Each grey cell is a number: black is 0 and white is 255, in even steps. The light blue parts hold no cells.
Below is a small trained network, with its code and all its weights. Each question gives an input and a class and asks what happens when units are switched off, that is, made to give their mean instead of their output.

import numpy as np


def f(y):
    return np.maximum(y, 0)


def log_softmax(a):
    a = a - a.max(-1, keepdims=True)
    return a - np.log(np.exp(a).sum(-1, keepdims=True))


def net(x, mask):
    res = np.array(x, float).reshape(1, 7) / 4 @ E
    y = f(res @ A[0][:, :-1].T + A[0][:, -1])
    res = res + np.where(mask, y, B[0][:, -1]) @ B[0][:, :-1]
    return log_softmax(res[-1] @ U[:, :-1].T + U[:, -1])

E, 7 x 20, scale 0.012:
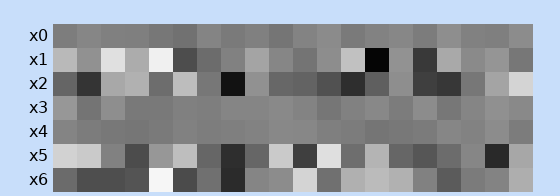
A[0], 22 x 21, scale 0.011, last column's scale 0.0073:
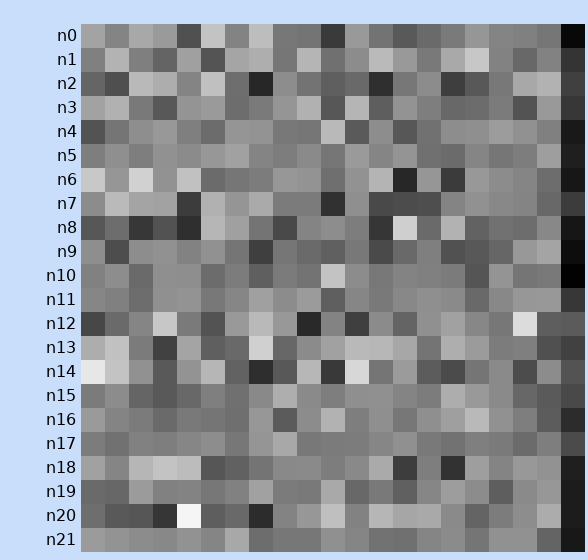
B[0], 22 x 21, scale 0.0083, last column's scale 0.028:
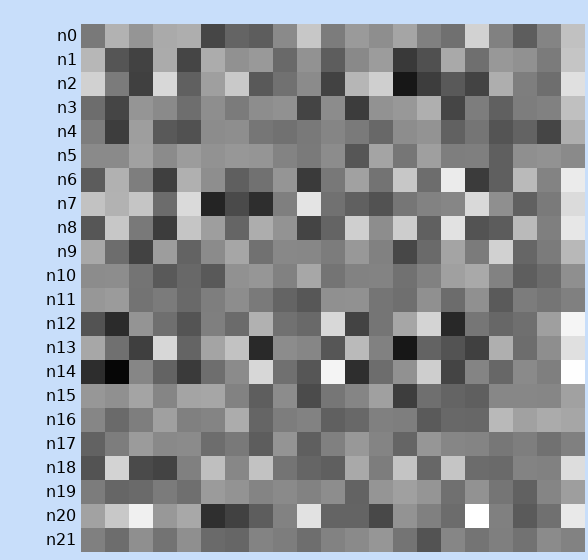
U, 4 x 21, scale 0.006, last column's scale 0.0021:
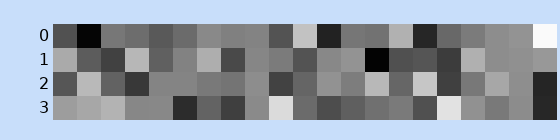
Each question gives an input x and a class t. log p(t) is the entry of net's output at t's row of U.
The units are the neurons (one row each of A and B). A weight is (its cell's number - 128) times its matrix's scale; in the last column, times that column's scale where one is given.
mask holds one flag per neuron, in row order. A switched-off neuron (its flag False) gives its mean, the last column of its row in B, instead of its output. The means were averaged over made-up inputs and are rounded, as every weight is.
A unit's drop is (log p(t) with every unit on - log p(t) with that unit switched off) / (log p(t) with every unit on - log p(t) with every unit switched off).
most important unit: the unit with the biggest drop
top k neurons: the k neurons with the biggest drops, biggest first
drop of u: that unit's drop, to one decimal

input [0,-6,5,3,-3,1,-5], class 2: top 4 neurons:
n8, n13, n20, n1
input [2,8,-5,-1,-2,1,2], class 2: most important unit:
n6
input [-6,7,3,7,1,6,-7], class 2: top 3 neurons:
n6, n18, n20
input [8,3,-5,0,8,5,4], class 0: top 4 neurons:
n14, n2, n3, n9
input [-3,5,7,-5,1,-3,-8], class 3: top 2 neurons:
n7, n0
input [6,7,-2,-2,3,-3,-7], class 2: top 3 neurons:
n6, n18, n20
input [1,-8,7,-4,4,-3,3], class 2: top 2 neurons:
n8, n13
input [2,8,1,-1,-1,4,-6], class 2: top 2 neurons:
n6, n18
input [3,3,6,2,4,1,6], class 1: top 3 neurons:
n2, n7, n9
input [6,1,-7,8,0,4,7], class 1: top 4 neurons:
n13, n1, n7, n0
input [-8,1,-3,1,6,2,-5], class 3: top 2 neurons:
n7, n2
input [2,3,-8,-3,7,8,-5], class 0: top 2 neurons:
n14, n3
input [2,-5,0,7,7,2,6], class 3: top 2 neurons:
n20, n6
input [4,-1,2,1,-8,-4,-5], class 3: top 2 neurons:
n14, n7
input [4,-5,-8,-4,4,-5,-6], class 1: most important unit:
n13
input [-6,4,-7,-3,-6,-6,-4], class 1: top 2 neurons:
n13, n14
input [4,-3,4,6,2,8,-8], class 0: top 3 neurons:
n14, n20, n3
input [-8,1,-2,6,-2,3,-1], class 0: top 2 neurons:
n2, n14
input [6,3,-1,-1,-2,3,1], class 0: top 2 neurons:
n8, n14
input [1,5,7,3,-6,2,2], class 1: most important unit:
n2
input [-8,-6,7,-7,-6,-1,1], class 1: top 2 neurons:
n2, n6
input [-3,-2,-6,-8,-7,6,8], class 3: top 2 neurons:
n20, n12
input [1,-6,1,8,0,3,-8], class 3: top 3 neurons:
n7, n0, n6
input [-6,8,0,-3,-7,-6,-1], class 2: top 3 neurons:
n6, n18, n14
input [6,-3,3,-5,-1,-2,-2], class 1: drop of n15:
-0.1
